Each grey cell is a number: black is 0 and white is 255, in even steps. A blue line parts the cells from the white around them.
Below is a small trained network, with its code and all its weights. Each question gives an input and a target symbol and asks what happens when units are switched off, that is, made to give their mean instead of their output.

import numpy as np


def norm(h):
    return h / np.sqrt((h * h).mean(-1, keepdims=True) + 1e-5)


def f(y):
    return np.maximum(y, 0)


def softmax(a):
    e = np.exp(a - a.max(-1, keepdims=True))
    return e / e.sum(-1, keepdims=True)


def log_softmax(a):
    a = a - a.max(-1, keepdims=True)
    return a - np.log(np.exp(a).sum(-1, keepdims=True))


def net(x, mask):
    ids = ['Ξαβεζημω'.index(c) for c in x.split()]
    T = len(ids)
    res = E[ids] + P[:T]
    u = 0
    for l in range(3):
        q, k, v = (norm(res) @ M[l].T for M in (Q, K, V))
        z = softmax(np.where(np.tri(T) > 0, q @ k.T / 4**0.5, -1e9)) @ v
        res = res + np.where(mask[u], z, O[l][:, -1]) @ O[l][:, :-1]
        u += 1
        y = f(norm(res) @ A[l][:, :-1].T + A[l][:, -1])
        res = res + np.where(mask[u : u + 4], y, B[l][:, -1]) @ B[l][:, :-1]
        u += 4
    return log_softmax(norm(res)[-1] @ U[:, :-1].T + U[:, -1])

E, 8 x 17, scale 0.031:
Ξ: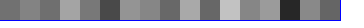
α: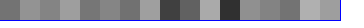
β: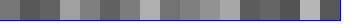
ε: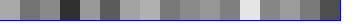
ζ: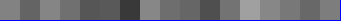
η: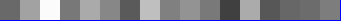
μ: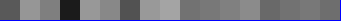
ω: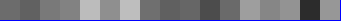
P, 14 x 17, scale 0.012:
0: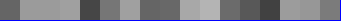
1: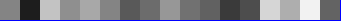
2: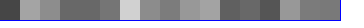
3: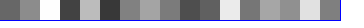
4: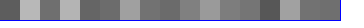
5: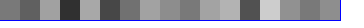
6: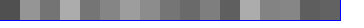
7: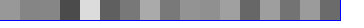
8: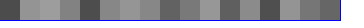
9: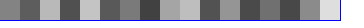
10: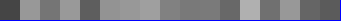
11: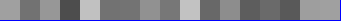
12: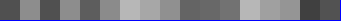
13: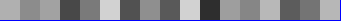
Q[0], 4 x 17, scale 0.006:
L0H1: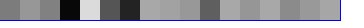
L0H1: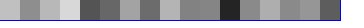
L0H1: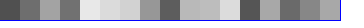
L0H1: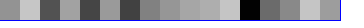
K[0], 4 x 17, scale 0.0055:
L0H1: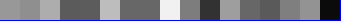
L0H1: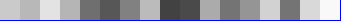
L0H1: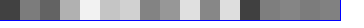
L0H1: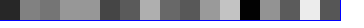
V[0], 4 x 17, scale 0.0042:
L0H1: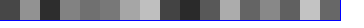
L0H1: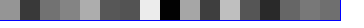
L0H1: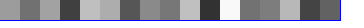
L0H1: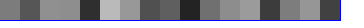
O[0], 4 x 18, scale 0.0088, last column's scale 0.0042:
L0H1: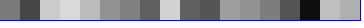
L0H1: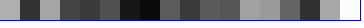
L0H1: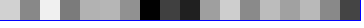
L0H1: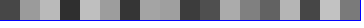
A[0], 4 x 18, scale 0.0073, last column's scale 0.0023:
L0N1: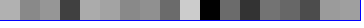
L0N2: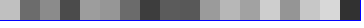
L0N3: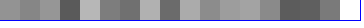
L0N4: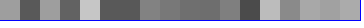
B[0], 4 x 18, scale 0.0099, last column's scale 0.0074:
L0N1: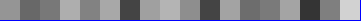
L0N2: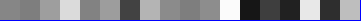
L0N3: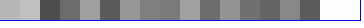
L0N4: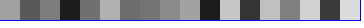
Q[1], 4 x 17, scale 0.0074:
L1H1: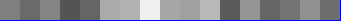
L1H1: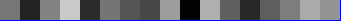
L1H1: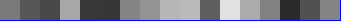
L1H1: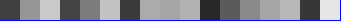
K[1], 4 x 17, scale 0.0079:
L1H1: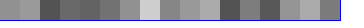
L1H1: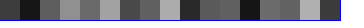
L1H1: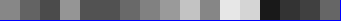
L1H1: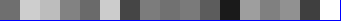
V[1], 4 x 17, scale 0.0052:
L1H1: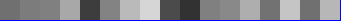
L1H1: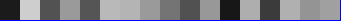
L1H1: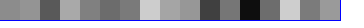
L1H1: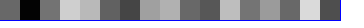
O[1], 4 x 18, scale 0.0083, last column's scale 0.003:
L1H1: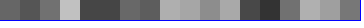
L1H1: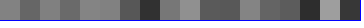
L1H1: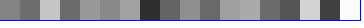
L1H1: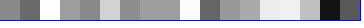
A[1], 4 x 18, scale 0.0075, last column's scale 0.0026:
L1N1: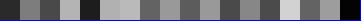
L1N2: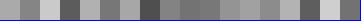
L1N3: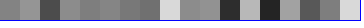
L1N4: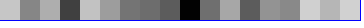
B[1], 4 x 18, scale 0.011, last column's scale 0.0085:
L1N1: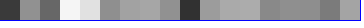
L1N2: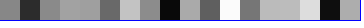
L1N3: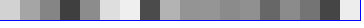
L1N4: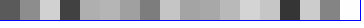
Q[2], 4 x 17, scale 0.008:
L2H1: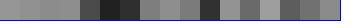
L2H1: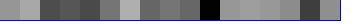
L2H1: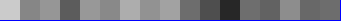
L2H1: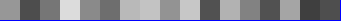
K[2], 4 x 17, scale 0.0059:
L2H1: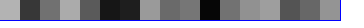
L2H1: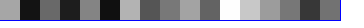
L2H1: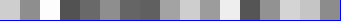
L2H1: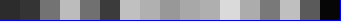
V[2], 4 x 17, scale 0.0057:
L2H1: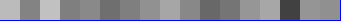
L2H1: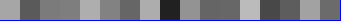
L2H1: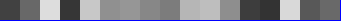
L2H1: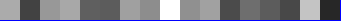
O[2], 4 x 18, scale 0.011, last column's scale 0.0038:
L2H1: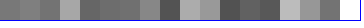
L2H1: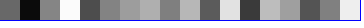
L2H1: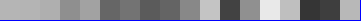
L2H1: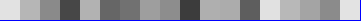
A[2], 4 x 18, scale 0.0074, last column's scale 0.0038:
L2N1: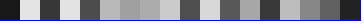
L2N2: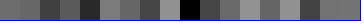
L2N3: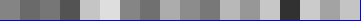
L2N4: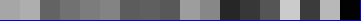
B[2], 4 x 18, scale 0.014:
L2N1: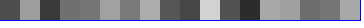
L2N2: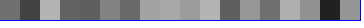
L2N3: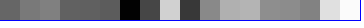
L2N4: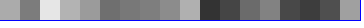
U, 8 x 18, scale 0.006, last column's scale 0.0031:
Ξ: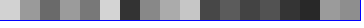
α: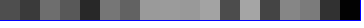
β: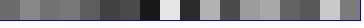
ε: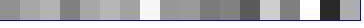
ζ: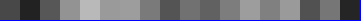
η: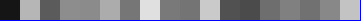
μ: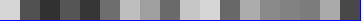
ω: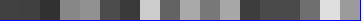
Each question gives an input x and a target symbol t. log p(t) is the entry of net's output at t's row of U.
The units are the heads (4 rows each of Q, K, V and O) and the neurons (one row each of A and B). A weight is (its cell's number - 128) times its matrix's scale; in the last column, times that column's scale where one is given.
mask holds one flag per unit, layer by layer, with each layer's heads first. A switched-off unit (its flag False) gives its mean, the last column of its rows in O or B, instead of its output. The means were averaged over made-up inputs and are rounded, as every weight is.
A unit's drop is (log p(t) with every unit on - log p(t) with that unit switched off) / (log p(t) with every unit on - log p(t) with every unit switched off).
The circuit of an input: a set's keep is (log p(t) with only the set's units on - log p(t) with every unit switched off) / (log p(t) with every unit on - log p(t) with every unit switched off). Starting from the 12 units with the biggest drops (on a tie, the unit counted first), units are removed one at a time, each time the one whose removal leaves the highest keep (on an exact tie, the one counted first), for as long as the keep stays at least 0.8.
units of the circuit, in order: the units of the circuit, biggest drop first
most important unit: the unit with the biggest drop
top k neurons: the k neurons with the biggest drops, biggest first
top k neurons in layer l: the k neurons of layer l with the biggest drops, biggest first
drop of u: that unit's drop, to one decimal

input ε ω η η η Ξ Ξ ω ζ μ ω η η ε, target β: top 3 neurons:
[L1N4, L2N3, L0N2]
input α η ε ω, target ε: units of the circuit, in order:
[L1H1]
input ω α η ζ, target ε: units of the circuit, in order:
[L0H1, L0N2, L1H1]
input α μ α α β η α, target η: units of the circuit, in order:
[L2N1, L0H1]
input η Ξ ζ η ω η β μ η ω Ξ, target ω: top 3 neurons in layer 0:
[L0N2, L0N4, L0N1]
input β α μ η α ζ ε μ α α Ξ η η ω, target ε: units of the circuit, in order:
[L0H1, L0N2]
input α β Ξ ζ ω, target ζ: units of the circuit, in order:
[L1N2, L2H1]
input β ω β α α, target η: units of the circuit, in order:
[L0H1, L2N1]
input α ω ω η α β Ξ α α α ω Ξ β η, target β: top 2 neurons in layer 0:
[L0N2, L0N4]
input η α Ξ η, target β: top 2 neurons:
[L1N4, L2N3]
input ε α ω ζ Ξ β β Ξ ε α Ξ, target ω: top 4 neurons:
[L1N4, L1N3, L0N4, L0N2]
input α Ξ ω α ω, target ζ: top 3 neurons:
[L1N2, L2N3, L1N4]
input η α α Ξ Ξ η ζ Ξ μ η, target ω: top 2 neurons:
[L1N2, L0N4]
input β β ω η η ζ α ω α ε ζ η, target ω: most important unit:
L0H1
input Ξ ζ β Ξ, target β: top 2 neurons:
[L2N3, L0N4]
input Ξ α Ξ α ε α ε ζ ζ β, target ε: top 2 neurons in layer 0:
[L0N3, L0N2]
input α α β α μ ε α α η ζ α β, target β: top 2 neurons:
[L2N3, L0N2]
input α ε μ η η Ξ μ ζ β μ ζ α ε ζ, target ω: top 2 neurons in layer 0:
[L0N1, L0N2]
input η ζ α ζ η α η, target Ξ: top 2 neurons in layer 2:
[L2N4, L2N3]
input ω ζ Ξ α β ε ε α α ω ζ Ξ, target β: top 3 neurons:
[L2N3, L1N2, L0N4]
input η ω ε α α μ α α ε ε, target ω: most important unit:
L1H1
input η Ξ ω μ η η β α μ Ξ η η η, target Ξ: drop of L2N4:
0.2
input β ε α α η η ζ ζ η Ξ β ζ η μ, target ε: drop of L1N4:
-0.1
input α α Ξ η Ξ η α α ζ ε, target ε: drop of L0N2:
0.3
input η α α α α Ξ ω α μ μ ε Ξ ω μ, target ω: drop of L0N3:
0.2
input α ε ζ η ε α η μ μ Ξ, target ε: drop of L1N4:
-0.1
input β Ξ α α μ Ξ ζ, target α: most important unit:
L2N2
